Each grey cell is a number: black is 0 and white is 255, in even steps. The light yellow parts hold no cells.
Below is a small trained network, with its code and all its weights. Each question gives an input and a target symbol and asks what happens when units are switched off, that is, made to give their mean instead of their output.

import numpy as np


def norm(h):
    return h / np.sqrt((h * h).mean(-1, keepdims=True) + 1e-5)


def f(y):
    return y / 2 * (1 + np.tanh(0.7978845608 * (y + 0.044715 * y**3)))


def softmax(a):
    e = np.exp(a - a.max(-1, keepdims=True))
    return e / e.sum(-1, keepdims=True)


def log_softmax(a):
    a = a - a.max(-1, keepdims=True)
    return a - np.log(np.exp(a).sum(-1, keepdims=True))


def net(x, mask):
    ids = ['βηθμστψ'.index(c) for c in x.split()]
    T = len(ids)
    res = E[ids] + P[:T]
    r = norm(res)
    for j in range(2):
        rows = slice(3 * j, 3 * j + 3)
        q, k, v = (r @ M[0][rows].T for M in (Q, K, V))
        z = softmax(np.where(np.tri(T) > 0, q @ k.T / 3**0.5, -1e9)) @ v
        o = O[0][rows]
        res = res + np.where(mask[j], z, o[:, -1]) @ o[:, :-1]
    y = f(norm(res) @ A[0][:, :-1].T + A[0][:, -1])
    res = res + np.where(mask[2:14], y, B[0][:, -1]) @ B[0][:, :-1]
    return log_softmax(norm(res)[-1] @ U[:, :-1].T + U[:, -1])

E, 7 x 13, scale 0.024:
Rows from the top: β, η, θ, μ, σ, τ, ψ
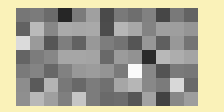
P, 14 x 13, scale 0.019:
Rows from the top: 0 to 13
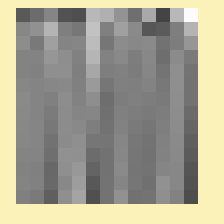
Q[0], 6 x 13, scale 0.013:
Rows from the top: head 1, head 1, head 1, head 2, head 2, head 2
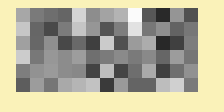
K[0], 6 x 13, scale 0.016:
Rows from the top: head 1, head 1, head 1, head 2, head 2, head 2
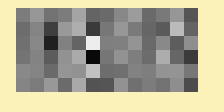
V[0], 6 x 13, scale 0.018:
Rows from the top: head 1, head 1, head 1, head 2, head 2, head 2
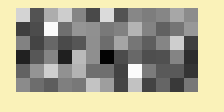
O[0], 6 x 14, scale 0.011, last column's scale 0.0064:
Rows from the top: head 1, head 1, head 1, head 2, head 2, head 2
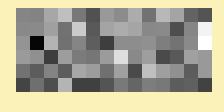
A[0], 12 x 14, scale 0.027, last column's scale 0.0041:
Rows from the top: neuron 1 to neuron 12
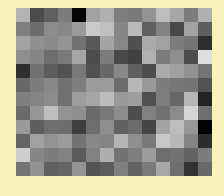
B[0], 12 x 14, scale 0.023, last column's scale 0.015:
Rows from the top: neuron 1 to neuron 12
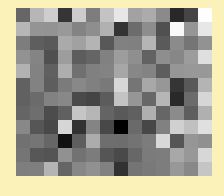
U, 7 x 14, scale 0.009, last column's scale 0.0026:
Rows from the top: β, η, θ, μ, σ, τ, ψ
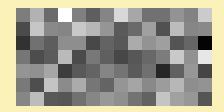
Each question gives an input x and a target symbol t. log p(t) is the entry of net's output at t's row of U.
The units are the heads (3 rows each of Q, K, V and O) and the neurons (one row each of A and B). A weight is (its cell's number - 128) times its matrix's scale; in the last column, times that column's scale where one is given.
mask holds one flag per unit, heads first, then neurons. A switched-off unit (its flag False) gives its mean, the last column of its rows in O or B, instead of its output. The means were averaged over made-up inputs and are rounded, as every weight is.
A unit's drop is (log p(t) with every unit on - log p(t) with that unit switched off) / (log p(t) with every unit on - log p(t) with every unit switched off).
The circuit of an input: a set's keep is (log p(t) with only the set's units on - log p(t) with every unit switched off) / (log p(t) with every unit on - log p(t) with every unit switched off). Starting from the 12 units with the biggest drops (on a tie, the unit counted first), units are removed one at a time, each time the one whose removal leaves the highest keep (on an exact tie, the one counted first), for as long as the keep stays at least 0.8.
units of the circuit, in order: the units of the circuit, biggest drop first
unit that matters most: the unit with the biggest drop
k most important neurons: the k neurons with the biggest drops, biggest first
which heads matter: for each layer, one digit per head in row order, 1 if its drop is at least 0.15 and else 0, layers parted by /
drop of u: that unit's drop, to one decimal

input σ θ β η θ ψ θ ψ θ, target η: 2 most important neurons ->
neuron 1; neuron 7
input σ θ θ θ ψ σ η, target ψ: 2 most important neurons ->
neuron 10; neuron 7
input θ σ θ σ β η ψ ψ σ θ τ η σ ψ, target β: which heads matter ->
01
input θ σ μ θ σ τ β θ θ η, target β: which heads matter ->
01
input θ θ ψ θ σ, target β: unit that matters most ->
head 1
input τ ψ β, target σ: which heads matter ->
10
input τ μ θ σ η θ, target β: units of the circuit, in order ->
neuron 4; neuron 1
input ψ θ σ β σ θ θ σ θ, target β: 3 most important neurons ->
neuron 4; neuron 1; neuron 5
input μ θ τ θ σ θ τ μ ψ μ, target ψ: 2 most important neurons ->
neuron 10; neuron 7
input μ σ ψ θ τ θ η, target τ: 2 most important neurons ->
neuron 1; neuron 9
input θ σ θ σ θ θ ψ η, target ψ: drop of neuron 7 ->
0.1
